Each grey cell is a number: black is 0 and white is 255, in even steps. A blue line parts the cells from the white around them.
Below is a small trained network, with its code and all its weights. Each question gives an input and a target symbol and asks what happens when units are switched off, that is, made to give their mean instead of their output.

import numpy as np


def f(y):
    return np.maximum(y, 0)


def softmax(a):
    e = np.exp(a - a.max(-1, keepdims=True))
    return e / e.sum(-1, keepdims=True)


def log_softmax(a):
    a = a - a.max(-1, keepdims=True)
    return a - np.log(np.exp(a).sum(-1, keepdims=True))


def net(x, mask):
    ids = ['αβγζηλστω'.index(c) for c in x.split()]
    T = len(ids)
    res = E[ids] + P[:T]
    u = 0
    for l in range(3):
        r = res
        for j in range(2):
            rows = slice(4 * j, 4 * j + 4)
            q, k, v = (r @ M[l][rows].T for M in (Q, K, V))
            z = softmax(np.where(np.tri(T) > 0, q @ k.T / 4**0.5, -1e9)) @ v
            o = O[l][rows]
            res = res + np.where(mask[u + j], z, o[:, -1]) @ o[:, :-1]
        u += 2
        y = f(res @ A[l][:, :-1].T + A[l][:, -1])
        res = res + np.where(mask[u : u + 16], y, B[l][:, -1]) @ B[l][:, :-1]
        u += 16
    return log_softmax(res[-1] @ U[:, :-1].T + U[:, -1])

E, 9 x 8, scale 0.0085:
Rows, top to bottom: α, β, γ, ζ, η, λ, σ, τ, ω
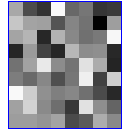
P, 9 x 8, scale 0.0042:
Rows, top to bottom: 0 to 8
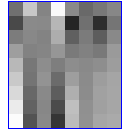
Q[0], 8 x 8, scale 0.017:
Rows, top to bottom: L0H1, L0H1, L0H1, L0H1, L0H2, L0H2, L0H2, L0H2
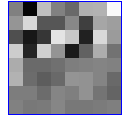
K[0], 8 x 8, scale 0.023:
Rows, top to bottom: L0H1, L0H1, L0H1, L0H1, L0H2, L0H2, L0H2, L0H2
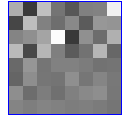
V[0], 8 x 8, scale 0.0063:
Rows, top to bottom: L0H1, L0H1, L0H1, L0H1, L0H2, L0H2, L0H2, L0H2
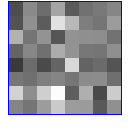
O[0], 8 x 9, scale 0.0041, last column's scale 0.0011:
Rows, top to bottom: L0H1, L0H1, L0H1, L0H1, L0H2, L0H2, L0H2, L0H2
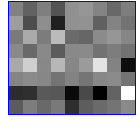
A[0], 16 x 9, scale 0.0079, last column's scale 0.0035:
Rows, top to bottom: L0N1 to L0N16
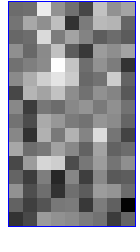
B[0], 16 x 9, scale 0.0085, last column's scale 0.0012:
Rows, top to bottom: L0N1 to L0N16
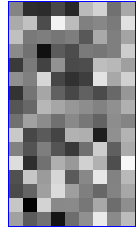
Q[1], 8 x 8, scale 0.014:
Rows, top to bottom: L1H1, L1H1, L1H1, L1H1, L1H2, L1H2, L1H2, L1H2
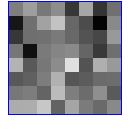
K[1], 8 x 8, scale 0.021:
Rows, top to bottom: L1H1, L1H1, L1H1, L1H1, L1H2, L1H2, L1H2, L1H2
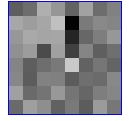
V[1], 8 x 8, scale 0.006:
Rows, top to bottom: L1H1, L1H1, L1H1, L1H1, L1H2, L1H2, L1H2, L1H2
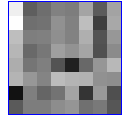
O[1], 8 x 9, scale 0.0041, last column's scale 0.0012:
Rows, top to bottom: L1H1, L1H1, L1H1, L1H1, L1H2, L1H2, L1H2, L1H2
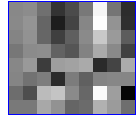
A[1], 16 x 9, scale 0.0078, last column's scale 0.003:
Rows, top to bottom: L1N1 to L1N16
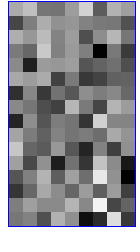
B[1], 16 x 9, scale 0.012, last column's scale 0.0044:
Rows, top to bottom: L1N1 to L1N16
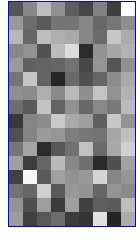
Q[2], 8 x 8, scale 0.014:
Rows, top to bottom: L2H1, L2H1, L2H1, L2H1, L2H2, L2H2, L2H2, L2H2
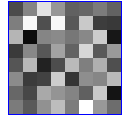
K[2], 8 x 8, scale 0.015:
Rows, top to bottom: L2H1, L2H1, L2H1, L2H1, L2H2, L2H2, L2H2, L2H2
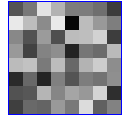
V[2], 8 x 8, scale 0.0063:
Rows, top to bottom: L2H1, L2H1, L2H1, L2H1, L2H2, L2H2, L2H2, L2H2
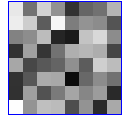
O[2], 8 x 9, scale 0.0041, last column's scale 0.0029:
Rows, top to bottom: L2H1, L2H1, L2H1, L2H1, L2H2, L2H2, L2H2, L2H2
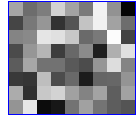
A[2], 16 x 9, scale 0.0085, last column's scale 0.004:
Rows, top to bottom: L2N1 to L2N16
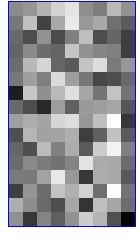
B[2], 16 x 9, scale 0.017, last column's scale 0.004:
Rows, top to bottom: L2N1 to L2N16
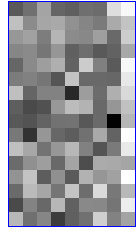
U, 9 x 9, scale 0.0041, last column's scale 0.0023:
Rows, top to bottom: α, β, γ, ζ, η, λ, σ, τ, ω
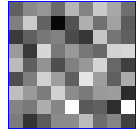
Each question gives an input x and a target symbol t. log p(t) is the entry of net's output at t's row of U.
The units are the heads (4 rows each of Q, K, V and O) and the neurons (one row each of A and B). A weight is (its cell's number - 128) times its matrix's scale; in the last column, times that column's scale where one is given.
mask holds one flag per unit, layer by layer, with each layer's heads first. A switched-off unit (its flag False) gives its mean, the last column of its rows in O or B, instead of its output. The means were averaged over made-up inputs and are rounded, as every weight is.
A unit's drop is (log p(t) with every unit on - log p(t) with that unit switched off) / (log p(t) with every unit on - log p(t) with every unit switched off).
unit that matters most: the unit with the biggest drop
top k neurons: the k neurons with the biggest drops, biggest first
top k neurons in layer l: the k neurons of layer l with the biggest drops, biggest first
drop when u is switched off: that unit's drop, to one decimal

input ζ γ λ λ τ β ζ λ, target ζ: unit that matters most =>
L0H2
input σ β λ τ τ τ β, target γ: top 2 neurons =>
[L1N6; L2N15]
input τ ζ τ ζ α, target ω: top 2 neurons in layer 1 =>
[L1N11; L1N1]
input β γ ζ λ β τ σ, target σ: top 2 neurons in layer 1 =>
[L1N4; L1N11]
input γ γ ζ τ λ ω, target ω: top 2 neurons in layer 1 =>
[L1N11; L1N16]
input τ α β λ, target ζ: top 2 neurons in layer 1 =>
[L1N14; L1N8]
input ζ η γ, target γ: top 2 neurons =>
[L1N16; L0N5]
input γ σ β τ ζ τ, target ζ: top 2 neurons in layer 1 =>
[L1N4; L1N15]
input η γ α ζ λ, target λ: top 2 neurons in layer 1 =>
[L1N11; L1N4]
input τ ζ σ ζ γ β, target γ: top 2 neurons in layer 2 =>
[L2N15; L2N10]
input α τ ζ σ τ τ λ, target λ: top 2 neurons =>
[L2N5; L1N4]
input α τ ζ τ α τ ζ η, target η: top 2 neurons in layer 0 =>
[L0N1; L0N12]
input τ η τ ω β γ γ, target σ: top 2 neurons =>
[L2N11; L1N16]
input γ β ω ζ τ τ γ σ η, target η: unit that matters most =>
L2N16
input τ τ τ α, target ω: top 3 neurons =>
[L0N15; L2N8; L1N11]
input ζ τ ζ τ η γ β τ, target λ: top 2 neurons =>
[L2N5; L1N1]
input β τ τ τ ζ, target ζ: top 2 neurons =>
[L0N13; L2N1]
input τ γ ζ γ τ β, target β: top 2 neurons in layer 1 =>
[L1N6; L1N3]
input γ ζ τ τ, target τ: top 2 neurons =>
[L2N6; L1N1]
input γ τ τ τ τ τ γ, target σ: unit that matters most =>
L2N11
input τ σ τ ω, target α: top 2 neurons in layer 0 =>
[L0N4; L0N1]
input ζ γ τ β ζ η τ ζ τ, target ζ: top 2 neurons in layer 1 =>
[L1N15; L1N3]
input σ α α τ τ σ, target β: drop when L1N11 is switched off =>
0.3
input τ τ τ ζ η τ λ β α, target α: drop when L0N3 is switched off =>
0.0
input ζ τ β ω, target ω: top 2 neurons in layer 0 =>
[L0N5; L0N7]
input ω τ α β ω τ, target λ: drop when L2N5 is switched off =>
0.7
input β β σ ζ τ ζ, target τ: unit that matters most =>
L1N15
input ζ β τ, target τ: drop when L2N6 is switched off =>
0.3
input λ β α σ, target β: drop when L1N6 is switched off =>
0.2
